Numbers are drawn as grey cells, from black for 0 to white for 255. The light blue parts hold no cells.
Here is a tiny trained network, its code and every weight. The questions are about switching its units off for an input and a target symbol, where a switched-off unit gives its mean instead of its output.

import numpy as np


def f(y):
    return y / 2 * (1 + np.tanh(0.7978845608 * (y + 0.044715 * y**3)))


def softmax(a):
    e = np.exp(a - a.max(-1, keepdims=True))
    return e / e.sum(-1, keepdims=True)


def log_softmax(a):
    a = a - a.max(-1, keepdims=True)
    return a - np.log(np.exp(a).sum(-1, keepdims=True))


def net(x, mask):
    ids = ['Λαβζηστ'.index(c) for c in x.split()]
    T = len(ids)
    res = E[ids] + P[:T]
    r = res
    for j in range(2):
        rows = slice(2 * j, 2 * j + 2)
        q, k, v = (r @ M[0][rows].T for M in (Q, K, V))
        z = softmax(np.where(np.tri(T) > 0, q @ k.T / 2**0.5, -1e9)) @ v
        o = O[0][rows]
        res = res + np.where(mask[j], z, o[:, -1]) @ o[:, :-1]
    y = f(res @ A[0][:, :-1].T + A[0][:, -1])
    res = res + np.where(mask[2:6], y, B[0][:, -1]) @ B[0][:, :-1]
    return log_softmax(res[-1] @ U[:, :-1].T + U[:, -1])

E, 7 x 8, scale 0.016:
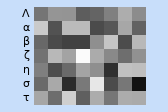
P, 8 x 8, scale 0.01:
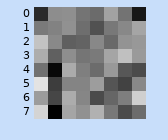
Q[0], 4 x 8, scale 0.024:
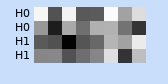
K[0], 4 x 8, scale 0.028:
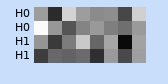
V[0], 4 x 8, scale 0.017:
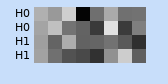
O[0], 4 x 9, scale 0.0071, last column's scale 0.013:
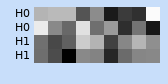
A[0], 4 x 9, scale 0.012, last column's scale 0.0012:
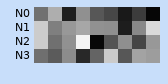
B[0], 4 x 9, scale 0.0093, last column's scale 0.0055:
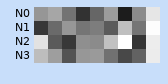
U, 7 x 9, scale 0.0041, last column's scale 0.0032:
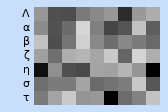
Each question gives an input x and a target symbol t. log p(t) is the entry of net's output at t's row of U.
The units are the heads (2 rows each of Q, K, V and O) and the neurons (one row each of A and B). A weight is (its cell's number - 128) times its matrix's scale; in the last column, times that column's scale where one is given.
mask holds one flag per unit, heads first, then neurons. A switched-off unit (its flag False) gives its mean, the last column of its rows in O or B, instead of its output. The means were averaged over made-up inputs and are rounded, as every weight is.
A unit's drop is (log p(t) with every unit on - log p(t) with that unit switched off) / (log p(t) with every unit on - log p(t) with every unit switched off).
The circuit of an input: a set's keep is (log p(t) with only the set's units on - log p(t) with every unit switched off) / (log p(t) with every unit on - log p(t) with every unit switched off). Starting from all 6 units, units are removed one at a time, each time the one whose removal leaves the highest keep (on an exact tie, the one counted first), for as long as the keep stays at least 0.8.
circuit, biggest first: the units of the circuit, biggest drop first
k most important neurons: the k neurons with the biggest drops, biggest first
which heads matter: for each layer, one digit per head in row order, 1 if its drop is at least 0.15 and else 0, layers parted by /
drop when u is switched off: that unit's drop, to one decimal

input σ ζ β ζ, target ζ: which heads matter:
10
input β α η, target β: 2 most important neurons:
[N2; N1]
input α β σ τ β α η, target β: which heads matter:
10
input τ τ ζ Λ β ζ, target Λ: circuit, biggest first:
[H1; N0]
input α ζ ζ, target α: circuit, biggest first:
[H1; H0]
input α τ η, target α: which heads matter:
11
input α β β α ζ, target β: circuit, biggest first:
[N2; H0]
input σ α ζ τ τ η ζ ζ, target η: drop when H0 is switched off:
0.9
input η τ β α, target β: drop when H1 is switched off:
0.0
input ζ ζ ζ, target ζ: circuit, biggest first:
[H0; H1]
